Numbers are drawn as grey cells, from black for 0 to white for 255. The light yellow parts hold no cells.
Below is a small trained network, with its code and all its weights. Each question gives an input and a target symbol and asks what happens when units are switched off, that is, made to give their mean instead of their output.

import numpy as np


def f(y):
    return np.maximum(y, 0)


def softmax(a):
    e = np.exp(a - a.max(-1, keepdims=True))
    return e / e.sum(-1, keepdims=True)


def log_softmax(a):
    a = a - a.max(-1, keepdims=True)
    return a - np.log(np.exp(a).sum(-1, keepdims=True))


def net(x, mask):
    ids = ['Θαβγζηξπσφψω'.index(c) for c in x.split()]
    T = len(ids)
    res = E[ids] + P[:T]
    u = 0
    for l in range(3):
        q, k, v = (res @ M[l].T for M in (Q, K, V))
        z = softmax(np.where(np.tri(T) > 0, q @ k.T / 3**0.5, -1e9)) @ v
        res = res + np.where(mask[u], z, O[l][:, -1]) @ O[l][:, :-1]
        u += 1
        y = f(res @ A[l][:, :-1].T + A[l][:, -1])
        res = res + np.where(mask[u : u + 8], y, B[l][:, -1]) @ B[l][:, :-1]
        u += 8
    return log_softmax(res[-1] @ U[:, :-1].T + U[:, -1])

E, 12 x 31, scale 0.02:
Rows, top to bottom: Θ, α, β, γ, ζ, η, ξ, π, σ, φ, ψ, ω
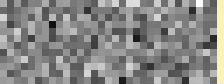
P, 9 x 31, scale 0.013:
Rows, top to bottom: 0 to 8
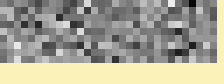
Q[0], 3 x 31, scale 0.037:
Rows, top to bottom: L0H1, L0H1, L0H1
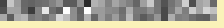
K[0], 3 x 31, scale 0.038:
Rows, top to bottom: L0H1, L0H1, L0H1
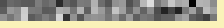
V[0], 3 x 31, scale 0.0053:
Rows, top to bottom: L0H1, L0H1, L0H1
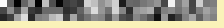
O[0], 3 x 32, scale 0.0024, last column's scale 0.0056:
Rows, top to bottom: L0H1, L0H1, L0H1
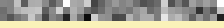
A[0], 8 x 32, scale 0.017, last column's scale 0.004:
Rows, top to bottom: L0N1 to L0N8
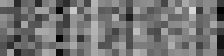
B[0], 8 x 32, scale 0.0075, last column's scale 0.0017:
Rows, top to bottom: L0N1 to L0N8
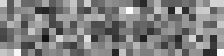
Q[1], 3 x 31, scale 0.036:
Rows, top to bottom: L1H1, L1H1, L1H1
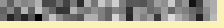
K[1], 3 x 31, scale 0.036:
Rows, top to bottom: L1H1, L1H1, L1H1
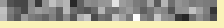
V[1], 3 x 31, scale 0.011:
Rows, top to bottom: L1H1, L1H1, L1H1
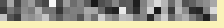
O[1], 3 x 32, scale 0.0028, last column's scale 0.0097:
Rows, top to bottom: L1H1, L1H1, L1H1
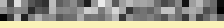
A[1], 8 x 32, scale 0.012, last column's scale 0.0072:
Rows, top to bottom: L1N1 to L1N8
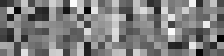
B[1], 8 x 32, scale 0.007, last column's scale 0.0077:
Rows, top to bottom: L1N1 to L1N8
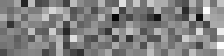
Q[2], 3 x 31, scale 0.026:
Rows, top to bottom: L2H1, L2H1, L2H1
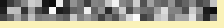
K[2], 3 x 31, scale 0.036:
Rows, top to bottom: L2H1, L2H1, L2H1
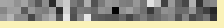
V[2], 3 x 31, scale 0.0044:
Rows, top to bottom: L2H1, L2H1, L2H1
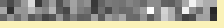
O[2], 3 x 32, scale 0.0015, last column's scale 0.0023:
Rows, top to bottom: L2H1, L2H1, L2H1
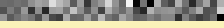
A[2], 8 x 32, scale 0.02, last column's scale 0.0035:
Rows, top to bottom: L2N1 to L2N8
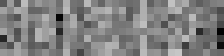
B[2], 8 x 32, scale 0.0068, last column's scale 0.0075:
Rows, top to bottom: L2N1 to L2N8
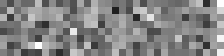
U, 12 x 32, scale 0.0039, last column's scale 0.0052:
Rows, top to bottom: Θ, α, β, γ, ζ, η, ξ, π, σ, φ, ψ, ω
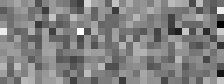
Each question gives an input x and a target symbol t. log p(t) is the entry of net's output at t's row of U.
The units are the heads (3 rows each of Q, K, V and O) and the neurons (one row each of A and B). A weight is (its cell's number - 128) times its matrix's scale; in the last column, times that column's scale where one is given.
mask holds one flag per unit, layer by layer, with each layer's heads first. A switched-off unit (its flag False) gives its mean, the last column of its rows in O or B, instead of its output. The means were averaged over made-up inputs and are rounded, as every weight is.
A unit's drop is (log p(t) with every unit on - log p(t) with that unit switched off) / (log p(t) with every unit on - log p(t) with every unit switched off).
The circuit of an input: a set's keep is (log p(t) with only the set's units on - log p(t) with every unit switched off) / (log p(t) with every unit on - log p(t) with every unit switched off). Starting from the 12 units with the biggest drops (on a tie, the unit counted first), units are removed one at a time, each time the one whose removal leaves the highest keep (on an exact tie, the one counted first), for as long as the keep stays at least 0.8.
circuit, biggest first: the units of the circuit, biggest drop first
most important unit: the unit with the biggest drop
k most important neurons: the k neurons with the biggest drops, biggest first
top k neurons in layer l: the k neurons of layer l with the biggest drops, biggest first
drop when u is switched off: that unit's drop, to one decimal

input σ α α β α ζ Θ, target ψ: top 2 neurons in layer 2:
L2N7, L2N8
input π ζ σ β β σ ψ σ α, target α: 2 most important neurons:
L0N6, L0N8
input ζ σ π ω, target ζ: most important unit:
L1H1
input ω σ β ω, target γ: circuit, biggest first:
L1H1, L2N8, L2N4
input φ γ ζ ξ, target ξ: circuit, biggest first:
L1H1, L1N6, L2N6
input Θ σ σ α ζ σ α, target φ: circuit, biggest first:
L1N3, L1H1
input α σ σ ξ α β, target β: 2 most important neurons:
L2N5, L2N1
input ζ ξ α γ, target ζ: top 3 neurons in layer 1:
L1N5, L1N1, L1N7
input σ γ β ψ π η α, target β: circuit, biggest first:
L1H1, L1N6, L1N5
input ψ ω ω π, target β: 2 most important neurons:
L1N6, L1N5
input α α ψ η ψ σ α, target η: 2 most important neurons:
L2N8, L1N5
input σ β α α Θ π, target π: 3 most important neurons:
L0N8, L2N2, L2N8
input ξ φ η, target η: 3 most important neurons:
L0N5, L1N5, L2N8
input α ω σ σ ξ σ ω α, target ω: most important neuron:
L1N8
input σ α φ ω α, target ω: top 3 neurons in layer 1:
L1N2, L1N8, L1N7
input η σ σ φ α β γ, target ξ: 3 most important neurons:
L1N6, L2N6, L1N5
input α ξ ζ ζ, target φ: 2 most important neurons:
L1N3, L1N5
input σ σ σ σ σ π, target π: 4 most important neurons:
L0N8, L2N2, L2N8, L1N5
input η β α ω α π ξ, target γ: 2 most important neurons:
L2N8, L2N4
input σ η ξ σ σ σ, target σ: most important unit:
L0N4
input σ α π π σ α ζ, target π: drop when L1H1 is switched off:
1.2
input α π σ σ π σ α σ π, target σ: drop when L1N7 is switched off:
0.2
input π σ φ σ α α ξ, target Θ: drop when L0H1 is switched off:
0.1
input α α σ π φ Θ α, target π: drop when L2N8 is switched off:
0.2
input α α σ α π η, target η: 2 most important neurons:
L1N5, L2N8
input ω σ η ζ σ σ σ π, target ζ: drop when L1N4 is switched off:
0.4
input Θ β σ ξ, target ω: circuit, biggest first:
L1H1
